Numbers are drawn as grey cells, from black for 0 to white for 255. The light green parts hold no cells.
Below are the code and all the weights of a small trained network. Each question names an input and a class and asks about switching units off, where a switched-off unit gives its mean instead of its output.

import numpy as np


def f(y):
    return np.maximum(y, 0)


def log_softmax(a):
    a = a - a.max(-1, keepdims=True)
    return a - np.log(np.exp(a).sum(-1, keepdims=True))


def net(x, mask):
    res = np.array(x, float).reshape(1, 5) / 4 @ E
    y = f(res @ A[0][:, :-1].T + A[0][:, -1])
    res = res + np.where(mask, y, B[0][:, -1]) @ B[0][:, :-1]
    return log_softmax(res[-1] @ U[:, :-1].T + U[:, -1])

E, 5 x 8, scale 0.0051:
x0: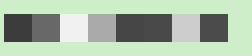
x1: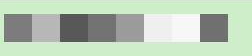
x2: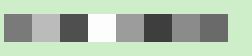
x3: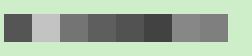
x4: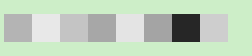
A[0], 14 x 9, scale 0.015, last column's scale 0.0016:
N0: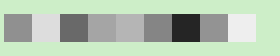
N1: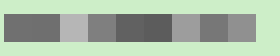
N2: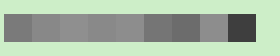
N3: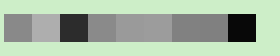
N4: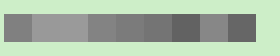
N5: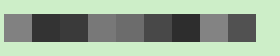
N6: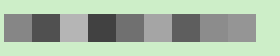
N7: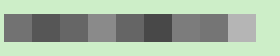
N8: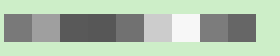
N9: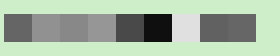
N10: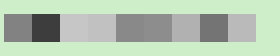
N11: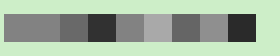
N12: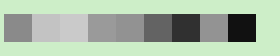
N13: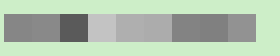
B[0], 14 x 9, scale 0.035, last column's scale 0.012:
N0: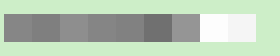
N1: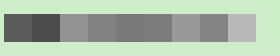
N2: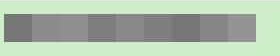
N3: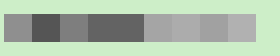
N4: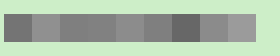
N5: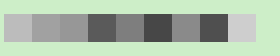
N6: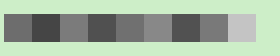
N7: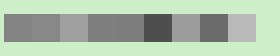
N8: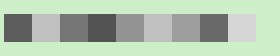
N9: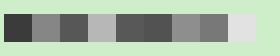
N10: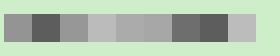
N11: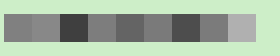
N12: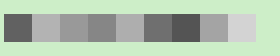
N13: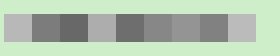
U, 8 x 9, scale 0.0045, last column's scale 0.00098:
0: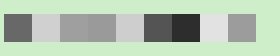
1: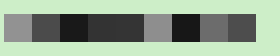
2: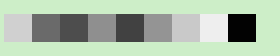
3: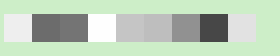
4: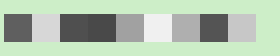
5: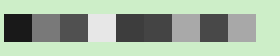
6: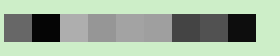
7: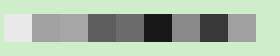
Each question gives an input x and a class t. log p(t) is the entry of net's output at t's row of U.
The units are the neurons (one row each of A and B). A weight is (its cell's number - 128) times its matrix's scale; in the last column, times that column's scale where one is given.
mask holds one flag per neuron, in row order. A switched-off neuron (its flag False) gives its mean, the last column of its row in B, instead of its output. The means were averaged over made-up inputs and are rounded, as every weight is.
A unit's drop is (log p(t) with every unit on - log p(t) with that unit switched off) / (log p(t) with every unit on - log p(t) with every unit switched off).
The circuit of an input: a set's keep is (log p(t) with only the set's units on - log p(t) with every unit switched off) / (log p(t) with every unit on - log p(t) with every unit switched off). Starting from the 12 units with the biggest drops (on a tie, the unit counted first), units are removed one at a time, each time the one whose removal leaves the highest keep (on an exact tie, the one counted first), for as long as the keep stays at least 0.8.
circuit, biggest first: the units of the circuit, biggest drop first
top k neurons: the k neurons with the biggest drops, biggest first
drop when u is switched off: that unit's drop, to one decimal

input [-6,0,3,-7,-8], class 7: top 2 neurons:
N5; N0
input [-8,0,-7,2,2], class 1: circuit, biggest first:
N11
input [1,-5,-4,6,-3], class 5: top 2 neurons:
N9; N1
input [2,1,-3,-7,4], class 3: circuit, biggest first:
N10; N0
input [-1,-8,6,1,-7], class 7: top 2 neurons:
N5; N7
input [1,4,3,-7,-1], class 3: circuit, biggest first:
N10; N13
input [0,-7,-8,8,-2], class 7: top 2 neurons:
N5; N7
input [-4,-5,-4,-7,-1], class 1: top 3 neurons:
N6; N11; N7
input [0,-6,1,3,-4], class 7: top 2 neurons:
N5; N7
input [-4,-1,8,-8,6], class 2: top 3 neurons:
N13; N3; N0
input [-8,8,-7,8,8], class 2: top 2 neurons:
N0; N3
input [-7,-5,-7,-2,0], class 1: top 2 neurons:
N6; N11
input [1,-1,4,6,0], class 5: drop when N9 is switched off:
0.3
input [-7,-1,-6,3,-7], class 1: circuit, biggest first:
N11
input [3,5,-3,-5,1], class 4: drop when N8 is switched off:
0.7
